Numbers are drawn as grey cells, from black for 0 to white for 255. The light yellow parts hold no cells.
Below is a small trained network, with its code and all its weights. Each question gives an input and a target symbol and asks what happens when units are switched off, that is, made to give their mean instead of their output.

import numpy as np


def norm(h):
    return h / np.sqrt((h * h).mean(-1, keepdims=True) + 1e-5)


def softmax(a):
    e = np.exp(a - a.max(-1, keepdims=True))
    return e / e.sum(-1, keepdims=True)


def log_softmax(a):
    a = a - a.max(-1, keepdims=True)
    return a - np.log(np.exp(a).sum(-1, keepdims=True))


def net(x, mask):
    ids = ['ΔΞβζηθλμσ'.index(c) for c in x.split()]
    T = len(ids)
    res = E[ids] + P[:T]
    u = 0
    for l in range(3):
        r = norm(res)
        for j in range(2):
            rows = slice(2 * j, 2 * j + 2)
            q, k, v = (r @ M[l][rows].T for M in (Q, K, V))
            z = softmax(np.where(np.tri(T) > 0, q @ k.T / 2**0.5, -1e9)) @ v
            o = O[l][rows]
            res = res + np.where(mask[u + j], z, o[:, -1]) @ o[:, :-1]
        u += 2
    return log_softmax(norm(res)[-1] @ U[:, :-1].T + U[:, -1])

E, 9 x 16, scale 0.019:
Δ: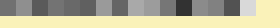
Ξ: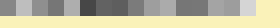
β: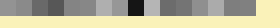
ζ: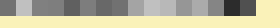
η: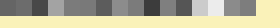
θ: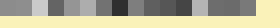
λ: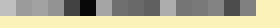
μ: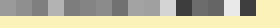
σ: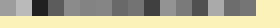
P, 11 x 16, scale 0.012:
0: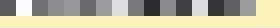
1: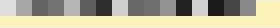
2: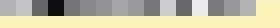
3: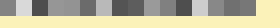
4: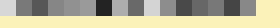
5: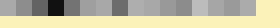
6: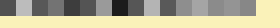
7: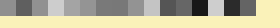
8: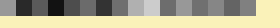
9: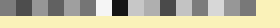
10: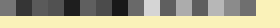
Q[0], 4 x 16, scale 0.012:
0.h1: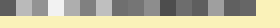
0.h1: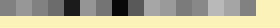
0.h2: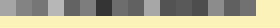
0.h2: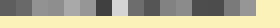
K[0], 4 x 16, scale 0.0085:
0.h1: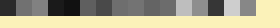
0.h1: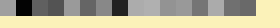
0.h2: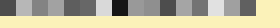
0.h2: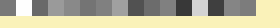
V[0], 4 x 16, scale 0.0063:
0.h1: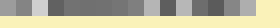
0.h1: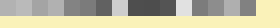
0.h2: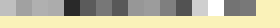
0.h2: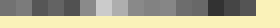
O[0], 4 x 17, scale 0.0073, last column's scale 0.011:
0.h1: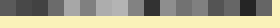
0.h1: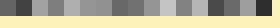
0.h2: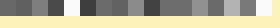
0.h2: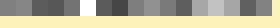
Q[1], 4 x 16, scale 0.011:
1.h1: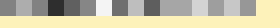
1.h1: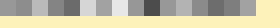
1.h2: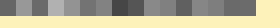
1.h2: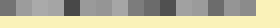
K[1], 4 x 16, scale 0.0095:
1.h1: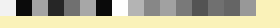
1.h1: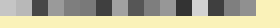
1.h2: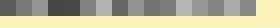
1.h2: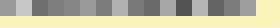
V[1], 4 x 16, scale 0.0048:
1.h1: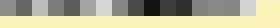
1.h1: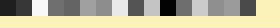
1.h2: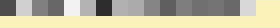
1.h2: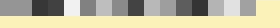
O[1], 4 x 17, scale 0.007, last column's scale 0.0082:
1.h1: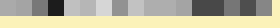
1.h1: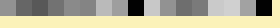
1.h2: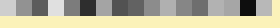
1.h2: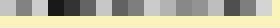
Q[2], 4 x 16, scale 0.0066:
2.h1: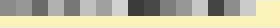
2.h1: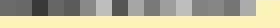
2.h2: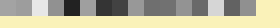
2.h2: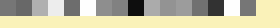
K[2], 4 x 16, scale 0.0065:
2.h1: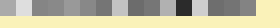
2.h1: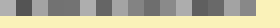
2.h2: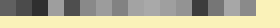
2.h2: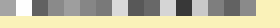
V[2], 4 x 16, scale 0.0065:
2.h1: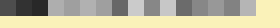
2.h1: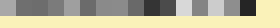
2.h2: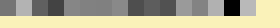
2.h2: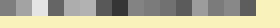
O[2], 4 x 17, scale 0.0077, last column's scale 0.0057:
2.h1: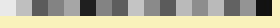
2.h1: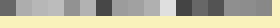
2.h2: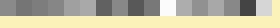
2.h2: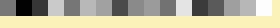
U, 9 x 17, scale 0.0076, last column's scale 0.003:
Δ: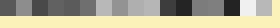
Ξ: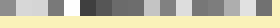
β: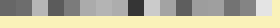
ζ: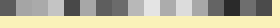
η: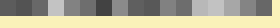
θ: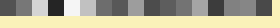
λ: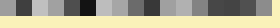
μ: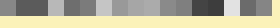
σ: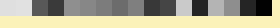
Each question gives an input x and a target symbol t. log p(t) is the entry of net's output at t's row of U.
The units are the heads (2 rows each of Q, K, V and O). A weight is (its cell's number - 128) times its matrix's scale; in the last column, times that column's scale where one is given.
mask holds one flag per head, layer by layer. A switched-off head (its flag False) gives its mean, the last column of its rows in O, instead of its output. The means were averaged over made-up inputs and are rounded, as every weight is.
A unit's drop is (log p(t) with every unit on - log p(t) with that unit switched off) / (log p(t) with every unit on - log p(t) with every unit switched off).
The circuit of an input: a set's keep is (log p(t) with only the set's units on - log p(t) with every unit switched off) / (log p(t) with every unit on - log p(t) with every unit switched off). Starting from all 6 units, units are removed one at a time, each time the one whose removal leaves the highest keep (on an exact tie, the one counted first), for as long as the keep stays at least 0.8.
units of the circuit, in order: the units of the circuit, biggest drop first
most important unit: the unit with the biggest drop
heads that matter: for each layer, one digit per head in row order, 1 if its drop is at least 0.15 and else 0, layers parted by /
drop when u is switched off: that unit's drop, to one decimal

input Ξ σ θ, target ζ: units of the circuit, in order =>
[0.h2, 1.h1]
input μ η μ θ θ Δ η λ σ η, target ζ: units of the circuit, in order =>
[0.h2, 2.h1]
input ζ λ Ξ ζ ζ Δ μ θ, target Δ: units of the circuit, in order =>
[2.h2]
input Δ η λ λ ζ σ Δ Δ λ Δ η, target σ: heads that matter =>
10 / 10 / 00
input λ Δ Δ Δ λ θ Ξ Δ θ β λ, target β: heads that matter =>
00 / 11 / 10
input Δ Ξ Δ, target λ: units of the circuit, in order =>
[0.h2, 1.h2, 0.h1]
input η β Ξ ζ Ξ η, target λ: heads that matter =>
01 / 00 / 00
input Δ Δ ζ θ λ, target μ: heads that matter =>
00 / 10 / 01
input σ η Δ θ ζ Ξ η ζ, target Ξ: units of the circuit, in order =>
[0.h2, 0.h1]
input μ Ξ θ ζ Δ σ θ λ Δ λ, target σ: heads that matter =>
11 / 00 / 00
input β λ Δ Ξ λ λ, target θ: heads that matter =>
01 / 01 / 00
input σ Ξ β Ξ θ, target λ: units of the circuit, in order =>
[0.h2, 1.h2]
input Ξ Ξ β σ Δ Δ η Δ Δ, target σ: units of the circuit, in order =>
[0.h1, 2.h2, 2.h1]
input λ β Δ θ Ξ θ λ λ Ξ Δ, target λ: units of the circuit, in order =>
[0.h2, 0.h1]
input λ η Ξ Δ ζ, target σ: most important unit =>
2.h1
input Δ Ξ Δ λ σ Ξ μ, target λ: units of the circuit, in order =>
[0.h2, 1.h1]
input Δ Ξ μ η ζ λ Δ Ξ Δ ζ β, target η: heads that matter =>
00 / 10 / 00
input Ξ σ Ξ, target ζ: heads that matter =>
01 / 10 / 00
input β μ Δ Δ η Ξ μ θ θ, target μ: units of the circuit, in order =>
[2.h2, 1.h1]
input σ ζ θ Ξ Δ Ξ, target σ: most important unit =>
0.h1
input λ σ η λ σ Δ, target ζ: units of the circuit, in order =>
[1.h1, 0.h2, 2.h2]
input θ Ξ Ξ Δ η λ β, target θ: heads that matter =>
01 / 10 / 00
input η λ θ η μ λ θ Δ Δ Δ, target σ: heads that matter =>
10 / 00 / 01
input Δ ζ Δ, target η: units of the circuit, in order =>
[1.h1, 1.h2]
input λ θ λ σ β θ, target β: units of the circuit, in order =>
[1.h1, 0.h2]
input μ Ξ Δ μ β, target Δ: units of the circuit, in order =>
[2.h2, 1.h1]
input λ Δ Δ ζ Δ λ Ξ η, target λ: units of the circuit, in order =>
[0.h2]
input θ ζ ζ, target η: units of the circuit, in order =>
[1.h1, 1.h2]
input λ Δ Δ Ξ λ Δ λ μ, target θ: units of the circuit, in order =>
[1.h2, 0.h2]
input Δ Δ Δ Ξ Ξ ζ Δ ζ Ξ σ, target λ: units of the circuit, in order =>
[0.h2, 1.h1]
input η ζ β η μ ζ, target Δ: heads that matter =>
00 / 00 / 01
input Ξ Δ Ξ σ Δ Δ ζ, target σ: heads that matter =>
10 / 00 / 00
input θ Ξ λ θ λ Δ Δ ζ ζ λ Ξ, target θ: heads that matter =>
10 / 01 / 00
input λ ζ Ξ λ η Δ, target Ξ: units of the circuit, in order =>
[0.h1, 0.h2]
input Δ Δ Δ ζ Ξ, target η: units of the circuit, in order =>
[1.h1]
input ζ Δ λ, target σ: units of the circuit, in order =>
[0.h2, 0.h1]
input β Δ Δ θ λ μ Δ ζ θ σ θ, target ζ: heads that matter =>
01 / 00 / 10
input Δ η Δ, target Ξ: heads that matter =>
10 / 00 / 00
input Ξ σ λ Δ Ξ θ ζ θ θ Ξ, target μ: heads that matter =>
10 / 00 / 01
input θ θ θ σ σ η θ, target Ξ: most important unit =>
0.h1
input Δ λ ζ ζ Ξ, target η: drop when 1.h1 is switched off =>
0.7
